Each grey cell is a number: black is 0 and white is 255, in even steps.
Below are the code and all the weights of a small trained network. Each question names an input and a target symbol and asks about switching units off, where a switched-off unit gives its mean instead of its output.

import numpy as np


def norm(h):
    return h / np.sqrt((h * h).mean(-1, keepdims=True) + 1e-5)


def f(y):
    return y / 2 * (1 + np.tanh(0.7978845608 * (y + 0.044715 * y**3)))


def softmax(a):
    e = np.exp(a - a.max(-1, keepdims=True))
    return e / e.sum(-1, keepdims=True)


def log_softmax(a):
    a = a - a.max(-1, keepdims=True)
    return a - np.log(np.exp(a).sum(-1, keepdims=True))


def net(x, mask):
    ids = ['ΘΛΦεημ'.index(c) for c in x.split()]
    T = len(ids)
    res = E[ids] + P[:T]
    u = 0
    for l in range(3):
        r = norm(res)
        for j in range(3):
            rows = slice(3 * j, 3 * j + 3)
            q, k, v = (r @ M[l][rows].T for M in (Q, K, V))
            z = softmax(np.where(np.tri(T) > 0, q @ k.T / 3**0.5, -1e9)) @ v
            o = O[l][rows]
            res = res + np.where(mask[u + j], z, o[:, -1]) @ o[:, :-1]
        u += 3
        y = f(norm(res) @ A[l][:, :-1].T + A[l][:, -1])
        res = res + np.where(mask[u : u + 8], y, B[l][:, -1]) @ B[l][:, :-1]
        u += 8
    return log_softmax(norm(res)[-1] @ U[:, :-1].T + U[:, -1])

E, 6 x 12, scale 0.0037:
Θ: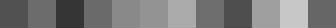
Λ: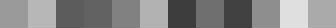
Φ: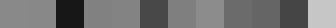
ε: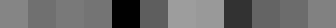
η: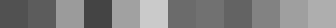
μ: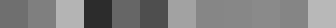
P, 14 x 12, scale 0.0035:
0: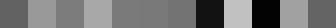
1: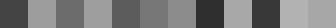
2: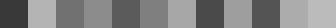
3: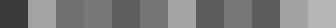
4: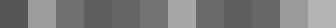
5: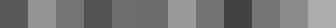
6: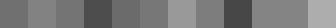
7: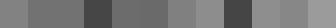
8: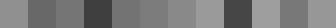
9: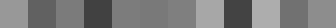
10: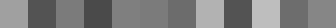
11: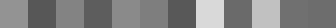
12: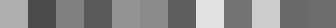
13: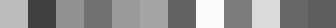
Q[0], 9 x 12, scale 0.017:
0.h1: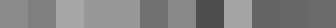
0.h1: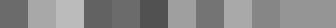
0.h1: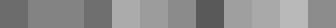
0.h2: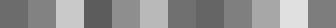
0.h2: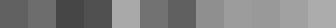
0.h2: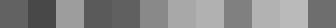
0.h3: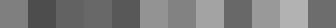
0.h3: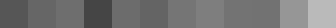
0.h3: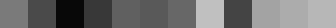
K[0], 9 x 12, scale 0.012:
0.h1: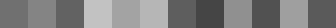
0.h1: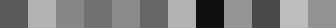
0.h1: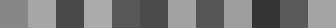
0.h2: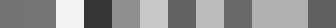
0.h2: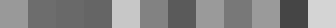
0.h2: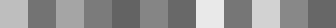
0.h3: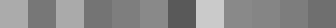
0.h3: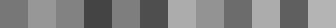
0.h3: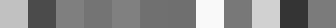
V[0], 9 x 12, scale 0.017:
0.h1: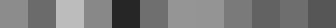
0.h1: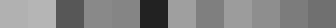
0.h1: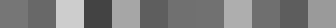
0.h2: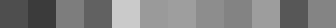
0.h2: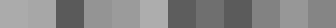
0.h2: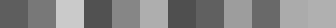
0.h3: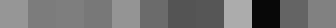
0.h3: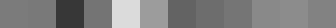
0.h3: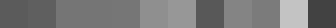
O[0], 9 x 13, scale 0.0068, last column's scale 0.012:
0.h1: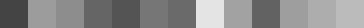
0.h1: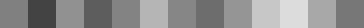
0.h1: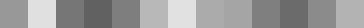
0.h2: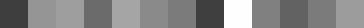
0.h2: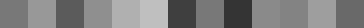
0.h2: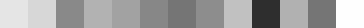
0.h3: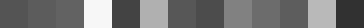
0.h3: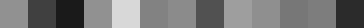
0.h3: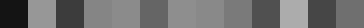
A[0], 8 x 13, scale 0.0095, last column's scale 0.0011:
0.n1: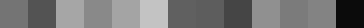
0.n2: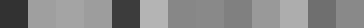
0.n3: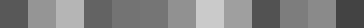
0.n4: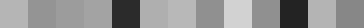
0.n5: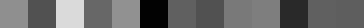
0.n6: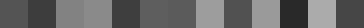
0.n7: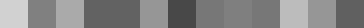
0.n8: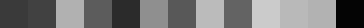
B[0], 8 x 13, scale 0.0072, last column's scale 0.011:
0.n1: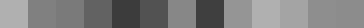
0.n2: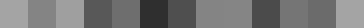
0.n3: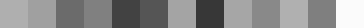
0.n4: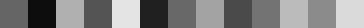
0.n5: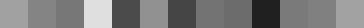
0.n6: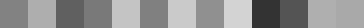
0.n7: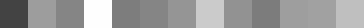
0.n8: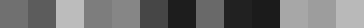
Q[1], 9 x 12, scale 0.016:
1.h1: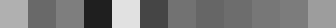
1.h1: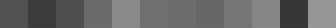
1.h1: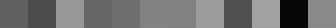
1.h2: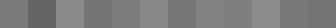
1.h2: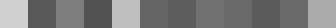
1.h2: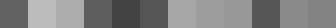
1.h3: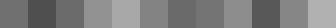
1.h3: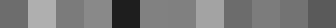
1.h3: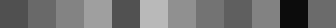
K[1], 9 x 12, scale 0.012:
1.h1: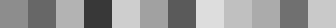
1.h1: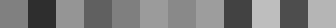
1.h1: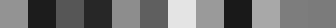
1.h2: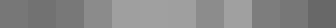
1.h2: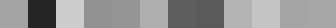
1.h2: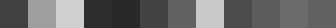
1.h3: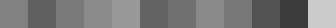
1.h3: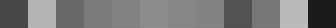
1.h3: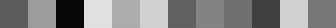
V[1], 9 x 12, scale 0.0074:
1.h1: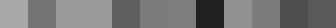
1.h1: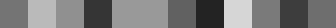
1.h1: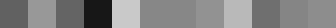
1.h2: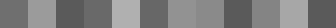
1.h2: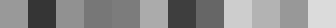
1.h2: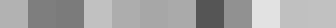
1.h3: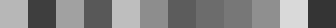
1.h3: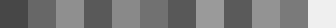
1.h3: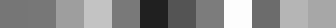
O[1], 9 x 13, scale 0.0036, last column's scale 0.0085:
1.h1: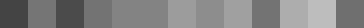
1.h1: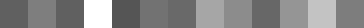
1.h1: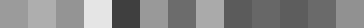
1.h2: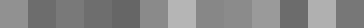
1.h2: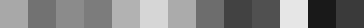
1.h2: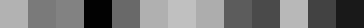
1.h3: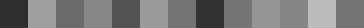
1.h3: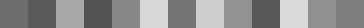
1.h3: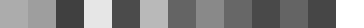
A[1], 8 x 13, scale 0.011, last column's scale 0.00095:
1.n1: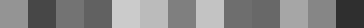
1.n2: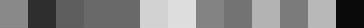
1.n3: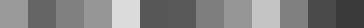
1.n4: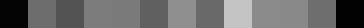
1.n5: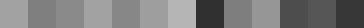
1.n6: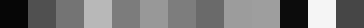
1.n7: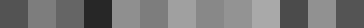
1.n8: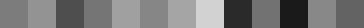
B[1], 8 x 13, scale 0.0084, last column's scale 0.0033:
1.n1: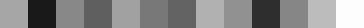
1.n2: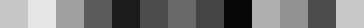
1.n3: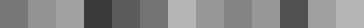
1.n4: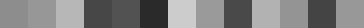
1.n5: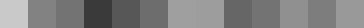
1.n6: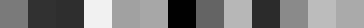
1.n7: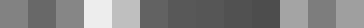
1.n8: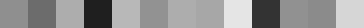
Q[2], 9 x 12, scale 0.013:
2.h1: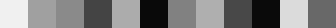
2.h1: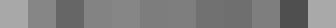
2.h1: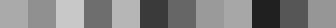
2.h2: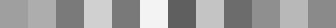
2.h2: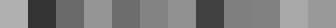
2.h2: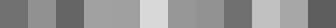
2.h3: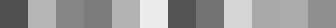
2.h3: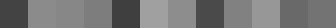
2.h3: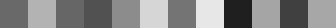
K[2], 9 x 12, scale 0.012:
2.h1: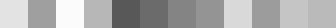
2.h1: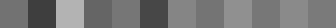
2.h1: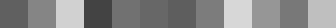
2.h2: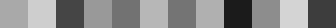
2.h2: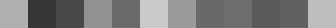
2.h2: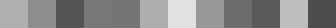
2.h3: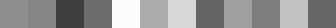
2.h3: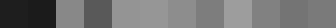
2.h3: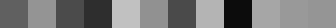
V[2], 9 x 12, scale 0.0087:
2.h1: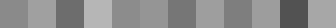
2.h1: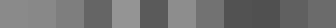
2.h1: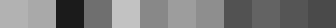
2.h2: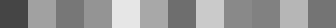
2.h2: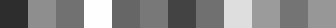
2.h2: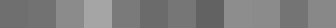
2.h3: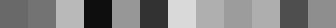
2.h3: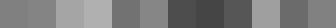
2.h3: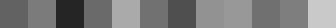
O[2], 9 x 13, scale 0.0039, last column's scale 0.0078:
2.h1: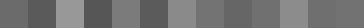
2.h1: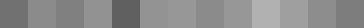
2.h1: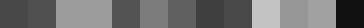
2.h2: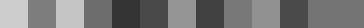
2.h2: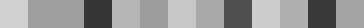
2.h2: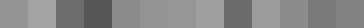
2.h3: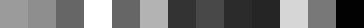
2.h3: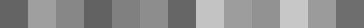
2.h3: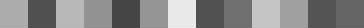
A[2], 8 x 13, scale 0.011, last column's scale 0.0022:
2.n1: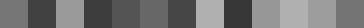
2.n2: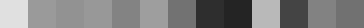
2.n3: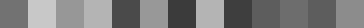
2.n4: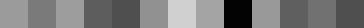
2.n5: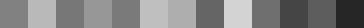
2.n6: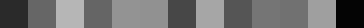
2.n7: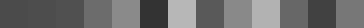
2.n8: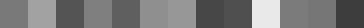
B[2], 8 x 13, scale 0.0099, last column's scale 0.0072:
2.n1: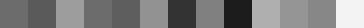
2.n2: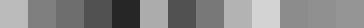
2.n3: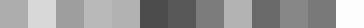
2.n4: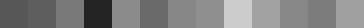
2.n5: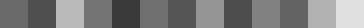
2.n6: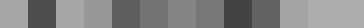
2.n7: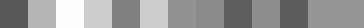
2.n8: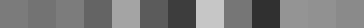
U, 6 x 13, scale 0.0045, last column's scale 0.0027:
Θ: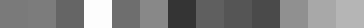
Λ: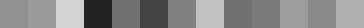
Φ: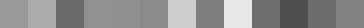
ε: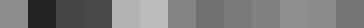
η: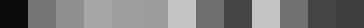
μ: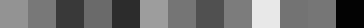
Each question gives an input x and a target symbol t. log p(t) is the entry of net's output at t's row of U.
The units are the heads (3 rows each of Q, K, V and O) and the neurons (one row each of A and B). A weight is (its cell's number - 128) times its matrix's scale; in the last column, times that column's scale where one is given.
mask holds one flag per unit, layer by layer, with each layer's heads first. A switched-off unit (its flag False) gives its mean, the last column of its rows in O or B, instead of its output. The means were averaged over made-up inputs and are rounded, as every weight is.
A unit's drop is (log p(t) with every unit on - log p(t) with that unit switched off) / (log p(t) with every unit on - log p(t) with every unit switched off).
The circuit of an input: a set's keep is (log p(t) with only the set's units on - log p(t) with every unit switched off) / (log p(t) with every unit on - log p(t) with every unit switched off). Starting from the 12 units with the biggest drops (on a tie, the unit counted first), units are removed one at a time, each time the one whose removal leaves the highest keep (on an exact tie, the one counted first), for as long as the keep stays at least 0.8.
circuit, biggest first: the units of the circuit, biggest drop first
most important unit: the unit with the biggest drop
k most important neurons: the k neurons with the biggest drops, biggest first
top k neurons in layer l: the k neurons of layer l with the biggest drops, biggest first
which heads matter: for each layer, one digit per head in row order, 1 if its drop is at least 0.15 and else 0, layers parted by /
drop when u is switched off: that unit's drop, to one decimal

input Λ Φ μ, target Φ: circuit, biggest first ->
[2.n1, 0.n8]
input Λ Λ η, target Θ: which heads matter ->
110 / 100 / 100
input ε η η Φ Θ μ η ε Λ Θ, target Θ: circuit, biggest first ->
[0.h2]
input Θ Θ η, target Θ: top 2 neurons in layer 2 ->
[2.n5, 2.n4]
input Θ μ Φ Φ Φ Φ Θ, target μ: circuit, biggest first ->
[0.h1, 0.h3, 2.n2]
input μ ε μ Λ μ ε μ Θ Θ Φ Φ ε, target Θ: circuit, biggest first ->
[2.h3, 0.h2]
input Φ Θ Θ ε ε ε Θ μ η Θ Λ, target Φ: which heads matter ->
001 / 000 / 000
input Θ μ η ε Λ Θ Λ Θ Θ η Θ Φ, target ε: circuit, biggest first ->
[0.h2, 0.h3]
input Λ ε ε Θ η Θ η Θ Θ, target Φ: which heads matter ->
010 / 000 / 000
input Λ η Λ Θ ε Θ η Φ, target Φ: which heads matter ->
100 / 000 / 000
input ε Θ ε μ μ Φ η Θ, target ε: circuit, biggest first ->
[0.h3, 1.h2, 0.h1]
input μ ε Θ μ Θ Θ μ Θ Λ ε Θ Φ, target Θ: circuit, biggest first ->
[1.n6, 0.h2]
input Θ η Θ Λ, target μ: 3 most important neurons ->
[2.n2, 0.n4, 2.n3]
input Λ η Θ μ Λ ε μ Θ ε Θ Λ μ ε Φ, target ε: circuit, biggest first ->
[0.h3, 0.h2]
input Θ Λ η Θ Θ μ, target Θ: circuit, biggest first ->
[0.h1, 0.n5]
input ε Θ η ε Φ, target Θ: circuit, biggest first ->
[0.h3]
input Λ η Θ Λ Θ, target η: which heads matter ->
101 / 001 / 101
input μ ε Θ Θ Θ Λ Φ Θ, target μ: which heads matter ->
100 / 000 / 000
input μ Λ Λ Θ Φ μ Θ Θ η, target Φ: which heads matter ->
011 / 000 / 000
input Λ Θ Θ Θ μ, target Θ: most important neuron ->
[0.n5]
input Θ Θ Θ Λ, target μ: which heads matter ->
110 / 000 / 000
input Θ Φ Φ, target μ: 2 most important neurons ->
[2.n2, 1.n2]
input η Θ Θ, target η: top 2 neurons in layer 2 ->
[2.n7, 2.n3]
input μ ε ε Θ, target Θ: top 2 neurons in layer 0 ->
[0.n8, 0.n4]
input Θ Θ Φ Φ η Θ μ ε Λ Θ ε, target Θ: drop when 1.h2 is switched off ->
0.2
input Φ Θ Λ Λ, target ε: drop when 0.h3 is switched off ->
0.3
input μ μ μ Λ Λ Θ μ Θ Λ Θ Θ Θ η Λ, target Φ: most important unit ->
0.h3
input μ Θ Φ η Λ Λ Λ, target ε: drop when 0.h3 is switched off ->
0.4
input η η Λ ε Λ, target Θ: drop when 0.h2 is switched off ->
0.2
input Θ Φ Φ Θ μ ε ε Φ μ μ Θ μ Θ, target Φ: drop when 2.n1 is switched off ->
0.3
